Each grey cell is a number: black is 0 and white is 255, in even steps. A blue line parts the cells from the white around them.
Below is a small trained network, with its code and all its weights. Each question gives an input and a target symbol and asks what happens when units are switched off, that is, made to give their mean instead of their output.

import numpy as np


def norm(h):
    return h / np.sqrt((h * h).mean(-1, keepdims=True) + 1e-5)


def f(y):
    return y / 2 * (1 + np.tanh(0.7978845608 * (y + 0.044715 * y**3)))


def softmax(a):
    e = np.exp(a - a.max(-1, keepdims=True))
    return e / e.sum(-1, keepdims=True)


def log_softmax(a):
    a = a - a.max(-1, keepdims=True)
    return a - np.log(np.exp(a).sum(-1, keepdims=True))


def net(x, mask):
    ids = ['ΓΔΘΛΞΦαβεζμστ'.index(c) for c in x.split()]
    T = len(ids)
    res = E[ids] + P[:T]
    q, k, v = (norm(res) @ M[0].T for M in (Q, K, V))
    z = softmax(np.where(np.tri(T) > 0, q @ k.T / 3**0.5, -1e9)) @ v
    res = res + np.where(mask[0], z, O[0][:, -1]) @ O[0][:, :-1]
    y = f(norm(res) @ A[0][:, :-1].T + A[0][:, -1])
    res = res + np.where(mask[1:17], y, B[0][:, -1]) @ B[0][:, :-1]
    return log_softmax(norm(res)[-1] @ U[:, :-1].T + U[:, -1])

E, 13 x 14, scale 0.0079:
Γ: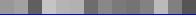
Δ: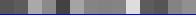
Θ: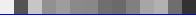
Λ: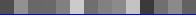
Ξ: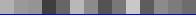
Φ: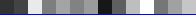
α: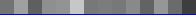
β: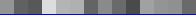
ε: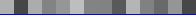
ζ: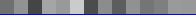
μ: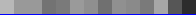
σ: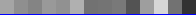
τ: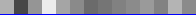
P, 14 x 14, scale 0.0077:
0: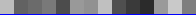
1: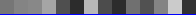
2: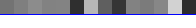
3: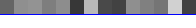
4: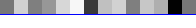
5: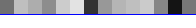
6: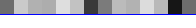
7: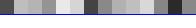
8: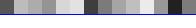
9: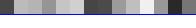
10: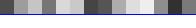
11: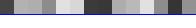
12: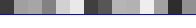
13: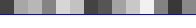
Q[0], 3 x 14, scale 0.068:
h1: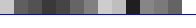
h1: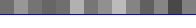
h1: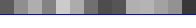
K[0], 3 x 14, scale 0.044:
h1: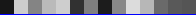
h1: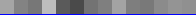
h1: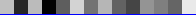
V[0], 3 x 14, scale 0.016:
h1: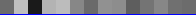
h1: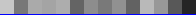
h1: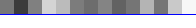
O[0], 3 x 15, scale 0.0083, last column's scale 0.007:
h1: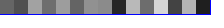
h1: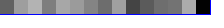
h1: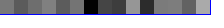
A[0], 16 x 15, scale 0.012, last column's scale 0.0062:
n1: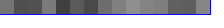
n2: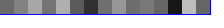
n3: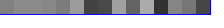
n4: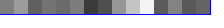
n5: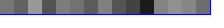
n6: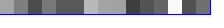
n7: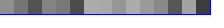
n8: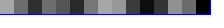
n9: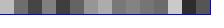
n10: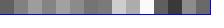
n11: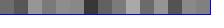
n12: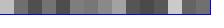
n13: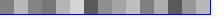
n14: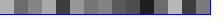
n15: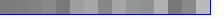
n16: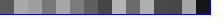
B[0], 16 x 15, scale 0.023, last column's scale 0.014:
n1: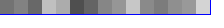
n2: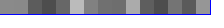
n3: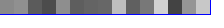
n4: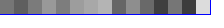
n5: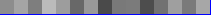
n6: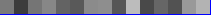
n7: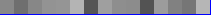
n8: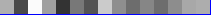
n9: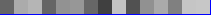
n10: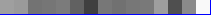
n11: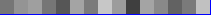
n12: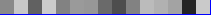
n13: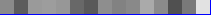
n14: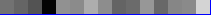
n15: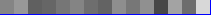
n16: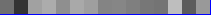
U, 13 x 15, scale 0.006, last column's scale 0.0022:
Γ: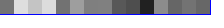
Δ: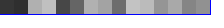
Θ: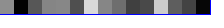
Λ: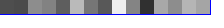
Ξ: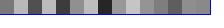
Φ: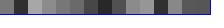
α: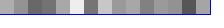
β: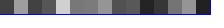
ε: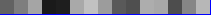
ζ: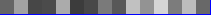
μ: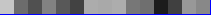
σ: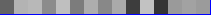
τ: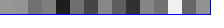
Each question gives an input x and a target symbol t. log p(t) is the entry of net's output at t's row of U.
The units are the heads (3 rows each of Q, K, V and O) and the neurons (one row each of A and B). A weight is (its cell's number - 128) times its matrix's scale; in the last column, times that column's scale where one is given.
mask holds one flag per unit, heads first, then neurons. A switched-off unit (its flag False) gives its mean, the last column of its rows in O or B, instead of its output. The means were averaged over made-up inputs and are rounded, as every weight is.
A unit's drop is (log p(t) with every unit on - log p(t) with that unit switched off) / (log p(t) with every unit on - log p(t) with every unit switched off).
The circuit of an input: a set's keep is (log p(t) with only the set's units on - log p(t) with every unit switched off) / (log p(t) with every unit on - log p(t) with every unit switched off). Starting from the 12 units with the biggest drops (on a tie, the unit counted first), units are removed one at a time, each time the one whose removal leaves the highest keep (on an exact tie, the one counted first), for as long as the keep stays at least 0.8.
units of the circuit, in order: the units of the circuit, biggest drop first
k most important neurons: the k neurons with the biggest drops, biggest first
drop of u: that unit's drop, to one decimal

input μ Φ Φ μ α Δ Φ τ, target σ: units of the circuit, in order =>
h1
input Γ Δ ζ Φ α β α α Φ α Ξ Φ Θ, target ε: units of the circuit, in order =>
h1, n11
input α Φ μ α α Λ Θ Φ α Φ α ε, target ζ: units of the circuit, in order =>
h1, n4
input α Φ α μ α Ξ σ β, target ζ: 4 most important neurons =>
n4, n10, n11, n8
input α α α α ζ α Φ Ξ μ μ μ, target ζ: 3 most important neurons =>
n4, n10, n11
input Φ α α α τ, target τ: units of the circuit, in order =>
h1, n8
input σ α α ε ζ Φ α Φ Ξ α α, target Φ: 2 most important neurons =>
n16, n3
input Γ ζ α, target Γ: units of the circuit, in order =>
h1, n14, n5
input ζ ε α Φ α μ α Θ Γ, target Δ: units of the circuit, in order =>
h1, n10, n3
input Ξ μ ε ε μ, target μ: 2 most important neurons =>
n6, n12
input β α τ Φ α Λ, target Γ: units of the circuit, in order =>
h1, n5
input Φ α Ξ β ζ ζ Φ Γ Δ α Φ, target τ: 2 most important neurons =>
n12, n8
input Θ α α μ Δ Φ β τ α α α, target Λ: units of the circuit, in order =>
h1, n16, n3
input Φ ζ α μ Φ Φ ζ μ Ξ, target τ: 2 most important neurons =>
n8, n12
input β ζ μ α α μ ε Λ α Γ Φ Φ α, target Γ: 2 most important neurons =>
n5, n11
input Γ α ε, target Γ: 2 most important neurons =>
n14, n5
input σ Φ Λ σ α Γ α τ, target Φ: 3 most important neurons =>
n16, n3, n11
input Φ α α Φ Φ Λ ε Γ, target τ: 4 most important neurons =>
n8, n12, n14, n13
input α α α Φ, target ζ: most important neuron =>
n4
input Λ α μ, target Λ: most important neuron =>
n9
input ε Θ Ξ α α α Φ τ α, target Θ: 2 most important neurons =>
n3, n16
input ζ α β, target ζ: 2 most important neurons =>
n1, n8
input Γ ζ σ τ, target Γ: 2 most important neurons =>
n14, n5
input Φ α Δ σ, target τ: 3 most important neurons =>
n8, n12, n14
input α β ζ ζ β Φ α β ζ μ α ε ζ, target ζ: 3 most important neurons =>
n4, n10, n11
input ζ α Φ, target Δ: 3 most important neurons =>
n10, n3, n11
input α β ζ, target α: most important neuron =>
n7
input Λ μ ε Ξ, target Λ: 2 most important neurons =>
n9, n12
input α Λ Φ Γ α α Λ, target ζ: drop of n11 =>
0.3
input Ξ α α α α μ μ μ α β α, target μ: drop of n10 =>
0.0
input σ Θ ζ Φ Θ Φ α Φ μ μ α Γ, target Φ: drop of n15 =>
0.1
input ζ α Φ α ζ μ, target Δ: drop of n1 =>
0.2
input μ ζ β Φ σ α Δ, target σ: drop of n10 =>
-0.2
